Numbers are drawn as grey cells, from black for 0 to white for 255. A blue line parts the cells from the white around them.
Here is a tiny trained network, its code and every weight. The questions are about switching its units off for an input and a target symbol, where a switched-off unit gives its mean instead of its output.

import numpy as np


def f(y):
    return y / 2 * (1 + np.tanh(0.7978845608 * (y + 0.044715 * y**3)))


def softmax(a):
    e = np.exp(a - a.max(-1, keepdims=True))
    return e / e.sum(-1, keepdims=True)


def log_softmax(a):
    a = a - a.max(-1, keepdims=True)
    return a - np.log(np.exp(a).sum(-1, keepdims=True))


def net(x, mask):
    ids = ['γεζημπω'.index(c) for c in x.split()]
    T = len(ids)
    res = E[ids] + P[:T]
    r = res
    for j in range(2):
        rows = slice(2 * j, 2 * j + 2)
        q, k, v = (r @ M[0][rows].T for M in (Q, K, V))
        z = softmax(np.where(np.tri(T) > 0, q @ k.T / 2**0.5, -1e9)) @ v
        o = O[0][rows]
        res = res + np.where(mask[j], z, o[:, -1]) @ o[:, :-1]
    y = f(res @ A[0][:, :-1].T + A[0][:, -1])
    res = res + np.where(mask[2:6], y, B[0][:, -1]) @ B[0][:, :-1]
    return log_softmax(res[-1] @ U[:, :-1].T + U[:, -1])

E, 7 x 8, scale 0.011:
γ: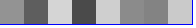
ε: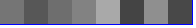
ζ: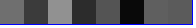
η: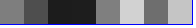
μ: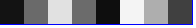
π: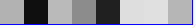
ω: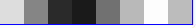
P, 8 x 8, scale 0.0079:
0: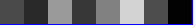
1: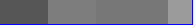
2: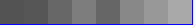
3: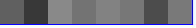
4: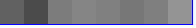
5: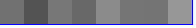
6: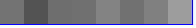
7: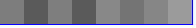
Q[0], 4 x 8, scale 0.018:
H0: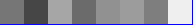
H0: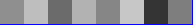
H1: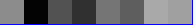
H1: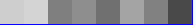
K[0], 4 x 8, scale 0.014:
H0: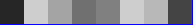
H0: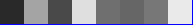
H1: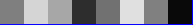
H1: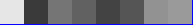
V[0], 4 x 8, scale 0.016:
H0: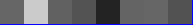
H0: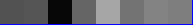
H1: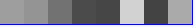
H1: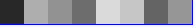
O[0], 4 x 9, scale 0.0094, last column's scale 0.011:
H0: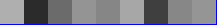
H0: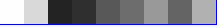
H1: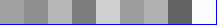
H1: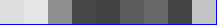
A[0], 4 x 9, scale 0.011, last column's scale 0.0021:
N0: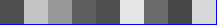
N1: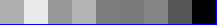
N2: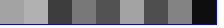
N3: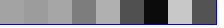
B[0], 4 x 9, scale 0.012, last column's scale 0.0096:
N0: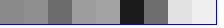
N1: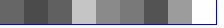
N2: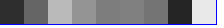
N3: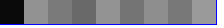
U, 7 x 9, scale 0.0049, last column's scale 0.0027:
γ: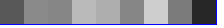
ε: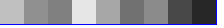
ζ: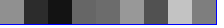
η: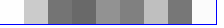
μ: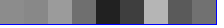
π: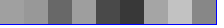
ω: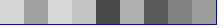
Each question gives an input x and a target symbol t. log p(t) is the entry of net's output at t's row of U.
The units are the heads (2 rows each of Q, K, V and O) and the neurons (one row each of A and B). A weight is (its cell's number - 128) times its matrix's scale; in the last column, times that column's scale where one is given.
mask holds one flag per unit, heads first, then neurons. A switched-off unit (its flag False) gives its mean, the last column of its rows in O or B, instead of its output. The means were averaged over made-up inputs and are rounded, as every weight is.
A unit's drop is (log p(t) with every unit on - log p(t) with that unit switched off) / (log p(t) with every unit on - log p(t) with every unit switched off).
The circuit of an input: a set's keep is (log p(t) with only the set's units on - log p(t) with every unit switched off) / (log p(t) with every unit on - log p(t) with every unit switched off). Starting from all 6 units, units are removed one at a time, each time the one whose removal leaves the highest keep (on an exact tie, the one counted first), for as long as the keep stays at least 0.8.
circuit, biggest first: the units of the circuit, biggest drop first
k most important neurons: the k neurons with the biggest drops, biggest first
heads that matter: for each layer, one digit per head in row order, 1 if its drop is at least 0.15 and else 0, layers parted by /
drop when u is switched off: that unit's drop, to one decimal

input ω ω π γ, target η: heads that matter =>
11
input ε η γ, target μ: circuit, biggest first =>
(H1; H0; N2; N1)
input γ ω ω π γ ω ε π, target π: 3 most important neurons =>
(N0; N1; N2)
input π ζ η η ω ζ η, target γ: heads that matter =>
11
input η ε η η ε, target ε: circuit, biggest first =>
(N1; H0; H1; N2)
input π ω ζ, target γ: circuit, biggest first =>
(H1; H0)
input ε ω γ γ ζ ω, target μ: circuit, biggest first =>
(N2; H1; H0)
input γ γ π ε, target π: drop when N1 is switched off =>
0.2
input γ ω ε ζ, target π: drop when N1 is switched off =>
0.2
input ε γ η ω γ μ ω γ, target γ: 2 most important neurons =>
(N3; N0)
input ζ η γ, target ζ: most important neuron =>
(N2)
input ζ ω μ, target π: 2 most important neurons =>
(N0; N2)
